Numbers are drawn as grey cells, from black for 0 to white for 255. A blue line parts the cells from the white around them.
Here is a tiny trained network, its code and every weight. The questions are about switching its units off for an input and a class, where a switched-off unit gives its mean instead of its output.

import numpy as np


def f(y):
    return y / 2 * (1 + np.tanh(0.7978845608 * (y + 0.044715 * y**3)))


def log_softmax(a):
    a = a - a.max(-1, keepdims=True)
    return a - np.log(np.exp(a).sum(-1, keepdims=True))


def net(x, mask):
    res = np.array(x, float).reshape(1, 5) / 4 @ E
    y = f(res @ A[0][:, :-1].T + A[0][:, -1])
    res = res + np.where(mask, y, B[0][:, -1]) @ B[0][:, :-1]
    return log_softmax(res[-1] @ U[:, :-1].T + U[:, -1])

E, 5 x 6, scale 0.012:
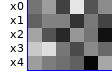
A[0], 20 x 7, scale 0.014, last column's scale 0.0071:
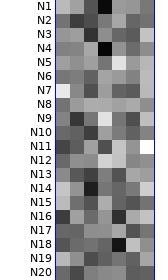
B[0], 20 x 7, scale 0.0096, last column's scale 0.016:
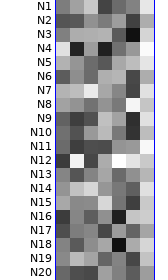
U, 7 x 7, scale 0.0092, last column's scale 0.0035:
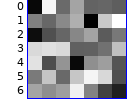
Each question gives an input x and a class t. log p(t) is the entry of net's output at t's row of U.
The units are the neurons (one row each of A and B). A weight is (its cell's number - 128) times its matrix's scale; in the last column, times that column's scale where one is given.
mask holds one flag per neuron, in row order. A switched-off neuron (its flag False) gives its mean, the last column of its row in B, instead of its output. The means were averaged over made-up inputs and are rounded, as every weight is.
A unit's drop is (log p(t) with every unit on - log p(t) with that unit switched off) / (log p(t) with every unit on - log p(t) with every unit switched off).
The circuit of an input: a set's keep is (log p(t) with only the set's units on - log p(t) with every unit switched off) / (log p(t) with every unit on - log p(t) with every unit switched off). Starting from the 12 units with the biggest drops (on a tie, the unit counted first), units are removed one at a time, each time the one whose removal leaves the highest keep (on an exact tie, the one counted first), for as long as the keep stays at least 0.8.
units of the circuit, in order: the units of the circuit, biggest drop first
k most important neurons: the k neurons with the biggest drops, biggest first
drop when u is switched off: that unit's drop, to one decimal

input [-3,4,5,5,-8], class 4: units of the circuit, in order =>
N4
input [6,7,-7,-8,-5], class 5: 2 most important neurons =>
N12, N8
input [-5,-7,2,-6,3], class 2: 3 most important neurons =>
N9, N4, N8
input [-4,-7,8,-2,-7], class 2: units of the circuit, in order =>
N17, N2
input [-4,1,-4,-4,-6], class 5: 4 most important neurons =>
N12, N1, N8, N18
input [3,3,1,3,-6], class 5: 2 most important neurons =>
N12, N16
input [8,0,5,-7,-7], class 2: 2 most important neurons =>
N12, N17
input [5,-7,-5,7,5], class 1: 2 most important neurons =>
N16, N18
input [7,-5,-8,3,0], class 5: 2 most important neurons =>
N12, N4
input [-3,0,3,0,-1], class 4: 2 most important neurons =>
N12, N3
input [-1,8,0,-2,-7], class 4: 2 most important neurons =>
N4, N9
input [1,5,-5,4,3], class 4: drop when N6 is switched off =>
0.0
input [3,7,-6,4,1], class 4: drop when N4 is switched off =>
0.1
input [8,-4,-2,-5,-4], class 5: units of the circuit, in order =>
N12
